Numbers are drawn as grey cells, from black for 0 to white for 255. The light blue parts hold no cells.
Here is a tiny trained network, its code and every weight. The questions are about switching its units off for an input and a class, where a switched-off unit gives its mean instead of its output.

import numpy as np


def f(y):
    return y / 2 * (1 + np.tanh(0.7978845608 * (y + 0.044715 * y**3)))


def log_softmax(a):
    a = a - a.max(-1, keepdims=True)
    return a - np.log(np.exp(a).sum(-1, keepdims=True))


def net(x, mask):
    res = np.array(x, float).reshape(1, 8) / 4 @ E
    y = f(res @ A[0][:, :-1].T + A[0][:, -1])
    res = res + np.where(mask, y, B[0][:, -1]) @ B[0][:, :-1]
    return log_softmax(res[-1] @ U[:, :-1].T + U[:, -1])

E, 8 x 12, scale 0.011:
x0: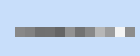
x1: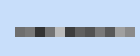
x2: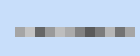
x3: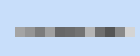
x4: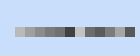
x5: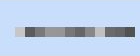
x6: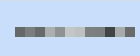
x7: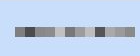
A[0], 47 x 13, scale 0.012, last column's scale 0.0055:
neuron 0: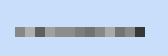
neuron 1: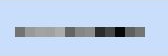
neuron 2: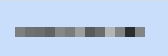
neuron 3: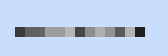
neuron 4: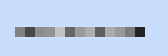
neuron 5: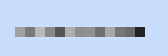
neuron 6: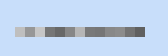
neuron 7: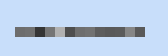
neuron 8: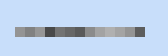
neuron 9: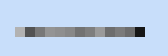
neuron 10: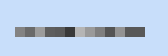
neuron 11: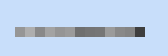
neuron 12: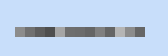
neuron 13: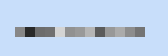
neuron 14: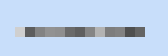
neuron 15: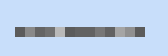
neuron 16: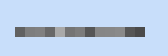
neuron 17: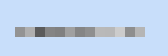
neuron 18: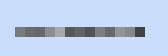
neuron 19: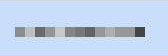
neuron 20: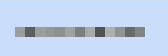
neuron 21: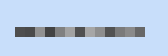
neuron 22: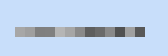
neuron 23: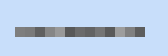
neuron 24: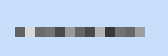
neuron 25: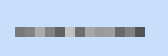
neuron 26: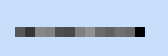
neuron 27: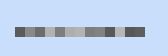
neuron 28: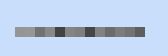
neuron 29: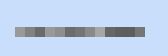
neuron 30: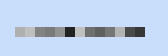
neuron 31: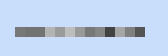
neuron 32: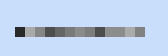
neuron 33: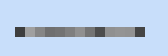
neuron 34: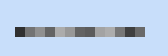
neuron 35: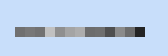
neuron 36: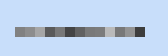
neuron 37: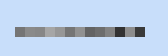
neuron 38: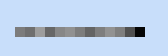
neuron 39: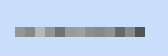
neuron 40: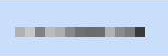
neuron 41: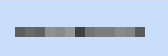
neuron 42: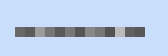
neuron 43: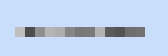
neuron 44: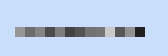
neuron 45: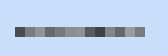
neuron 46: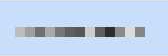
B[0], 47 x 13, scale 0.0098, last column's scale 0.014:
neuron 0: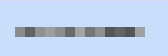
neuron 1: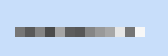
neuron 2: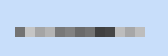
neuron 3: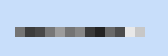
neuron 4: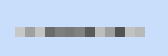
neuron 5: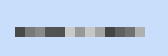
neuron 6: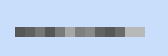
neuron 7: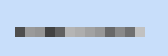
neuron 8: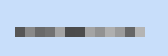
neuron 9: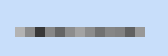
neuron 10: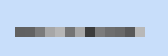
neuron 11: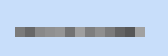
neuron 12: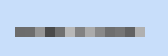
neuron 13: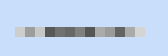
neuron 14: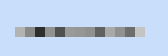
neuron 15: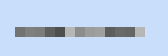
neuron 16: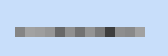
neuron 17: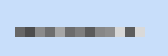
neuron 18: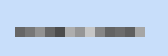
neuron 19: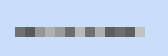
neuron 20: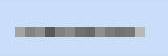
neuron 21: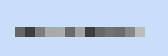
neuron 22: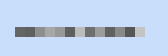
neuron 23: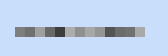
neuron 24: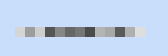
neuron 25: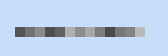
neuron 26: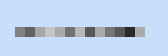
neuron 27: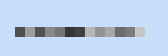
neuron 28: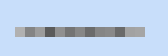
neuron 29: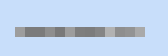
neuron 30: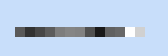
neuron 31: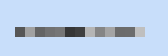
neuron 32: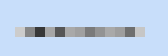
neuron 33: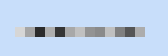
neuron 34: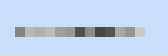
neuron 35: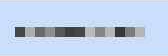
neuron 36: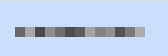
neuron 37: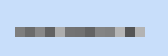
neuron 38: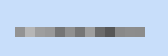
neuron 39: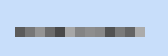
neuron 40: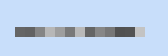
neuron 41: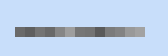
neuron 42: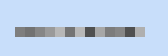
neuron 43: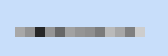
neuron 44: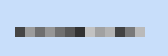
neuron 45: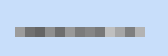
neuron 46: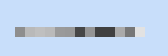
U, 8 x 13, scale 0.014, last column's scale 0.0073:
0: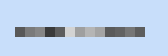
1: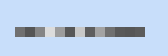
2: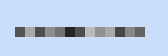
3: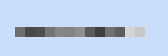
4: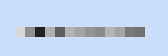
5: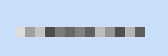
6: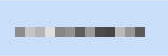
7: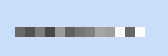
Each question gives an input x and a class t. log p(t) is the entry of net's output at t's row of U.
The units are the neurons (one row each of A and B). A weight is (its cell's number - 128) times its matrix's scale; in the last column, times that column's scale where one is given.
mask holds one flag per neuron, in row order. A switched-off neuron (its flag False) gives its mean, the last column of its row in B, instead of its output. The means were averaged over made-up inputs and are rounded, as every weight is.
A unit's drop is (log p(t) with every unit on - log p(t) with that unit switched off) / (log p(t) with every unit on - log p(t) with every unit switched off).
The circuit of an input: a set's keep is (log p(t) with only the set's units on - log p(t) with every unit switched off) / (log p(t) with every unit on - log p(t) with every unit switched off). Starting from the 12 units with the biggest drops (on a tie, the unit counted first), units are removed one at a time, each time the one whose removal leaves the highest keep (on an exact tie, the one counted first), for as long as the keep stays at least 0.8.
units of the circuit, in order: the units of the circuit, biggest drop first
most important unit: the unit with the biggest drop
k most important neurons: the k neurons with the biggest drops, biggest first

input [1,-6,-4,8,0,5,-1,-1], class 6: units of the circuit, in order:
(neuron 46)
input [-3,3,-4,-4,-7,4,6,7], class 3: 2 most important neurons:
(neuron 3; neuron 21)
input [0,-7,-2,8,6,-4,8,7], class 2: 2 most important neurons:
(neuron 27; neuron 35)
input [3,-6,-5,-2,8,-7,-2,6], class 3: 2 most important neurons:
(neuron 30; neuron 6)
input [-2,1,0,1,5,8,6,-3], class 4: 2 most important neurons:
(neuron 43; neuron 14)
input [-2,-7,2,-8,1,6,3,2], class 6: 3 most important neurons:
(neuron 2; neuron 34; neuron 38)
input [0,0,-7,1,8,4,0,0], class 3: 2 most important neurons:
(neuron 30; neuron 6)
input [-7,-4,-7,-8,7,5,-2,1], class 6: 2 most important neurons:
(neuron 2; neuron 38)
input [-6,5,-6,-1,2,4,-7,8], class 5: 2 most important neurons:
(neuron 4; neuron 13)
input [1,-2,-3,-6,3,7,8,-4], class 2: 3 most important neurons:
(neuron 27; neuron 35; neuron 31)
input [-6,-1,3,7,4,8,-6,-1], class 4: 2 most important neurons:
(neuron 43; neuron 14)
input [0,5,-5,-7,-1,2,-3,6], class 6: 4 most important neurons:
(neuron 34; neuron 2; neuron 24; neuron 16)
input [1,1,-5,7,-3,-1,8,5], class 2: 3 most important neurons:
(neuron 31; neuron 27; neuron 35)
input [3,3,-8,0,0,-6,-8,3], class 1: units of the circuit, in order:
(neuron 26)
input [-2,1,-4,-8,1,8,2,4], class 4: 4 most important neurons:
(neuron 43; neuron 14; neuron 46; neuron 9)
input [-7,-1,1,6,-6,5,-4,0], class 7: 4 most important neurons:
(neuron 1; neuron 30; neuron 37; neuron 34)
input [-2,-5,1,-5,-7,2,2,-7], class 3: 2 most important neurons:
(neuron 3; neuron 13)
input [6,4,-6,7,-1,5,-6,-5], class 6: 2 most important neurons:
(neuron 46; neuron 1)
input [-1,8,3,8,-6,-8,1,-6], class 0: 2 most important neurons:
(neuron 7; neuron 15)
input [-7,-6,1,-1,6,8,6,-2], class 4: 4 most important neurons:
(neuron 43; neuron 14; neuron 17; neuron 9)
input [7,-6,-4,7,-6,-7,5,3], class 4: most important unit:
neuron 32
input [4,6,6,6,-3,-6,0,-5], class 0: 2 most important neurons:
(neuron 15; neuron 12)
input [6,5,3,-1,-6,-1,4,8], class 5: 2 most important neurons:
(neuron 13; neuron 4)
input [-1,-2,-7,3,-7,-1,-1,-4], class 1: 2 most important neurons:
(neuron 26; neuron 30)
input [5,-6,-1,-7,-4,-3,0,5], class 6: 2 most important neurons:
(neuron 34; neuron 2)
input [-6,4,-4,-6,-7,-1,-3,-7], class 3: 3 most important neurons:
(neuron 3; neuron 21; neuron 13)
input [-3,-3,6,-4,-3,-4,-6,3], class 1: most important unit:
neuron 22
